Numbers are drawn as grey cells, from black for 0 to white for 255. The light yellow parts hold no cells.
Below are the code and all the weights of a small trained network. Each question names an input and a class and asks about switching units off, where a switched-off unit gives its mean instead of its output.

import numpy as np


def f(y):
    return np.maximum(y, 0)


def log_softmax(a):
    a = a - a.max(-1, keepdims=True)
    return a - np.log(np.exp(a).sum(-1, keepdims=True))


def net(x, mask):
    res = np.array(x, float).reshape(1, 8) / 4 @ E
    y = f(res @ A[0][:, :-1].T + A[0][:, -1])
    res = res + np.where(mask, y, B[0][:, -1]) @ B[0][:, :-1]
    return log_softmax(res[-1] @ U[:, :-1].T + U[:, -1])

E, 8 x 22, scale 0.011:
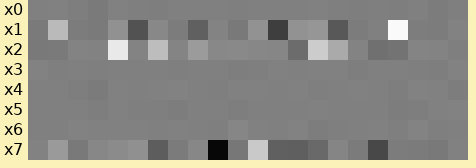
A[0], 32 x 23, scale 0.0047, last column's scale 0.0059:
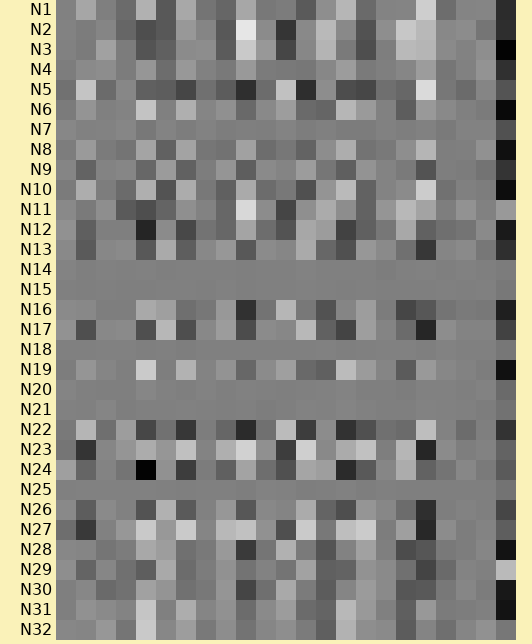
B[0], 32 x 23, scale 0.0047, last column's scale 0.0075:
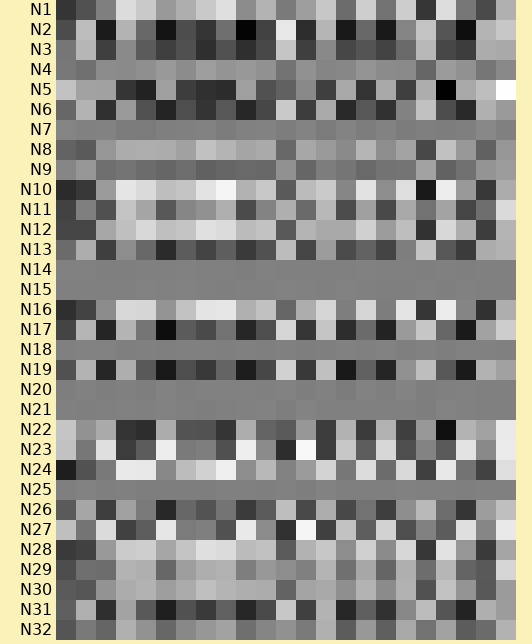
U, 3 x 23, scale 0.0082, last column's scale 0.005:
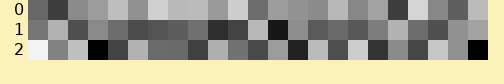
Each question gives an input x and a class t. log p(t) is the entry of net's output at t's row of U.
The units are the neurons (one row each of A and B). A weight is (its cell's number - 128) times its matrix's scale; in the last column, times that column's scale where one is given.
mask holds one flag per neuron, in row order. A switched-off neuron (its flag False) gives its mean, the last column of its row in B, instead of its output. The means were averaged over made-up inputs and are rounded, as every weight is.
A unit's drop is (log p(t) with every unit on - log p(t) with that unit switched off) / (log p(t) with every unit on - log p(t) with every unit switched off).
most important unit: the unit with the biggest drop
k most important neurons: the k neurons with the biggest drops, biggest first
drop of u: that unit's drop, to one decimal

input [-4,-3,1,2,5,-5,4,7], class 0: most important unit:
N16
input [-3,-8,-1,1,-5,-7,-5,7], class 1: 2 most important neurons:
(N17 N13)
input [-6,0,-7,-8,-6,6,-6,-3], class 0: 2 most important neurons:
(N24 N12)
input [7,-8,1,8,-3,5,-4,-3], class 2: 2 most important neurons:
(N23 N27)
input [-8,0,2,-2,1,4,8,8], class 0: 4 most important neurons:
(N16 N28 N30 N2)
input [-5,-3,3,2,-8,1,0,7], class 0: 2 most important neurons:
(N16 N28)
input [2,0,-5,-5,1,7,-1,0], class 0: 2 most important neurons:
(N24 N2)
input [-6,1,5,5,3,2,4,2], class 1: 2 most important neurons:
(N24 N19)
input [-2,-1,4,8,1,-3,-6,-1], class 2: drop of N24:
0.1
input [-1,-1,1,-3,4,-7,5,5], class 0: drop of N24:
-0.1
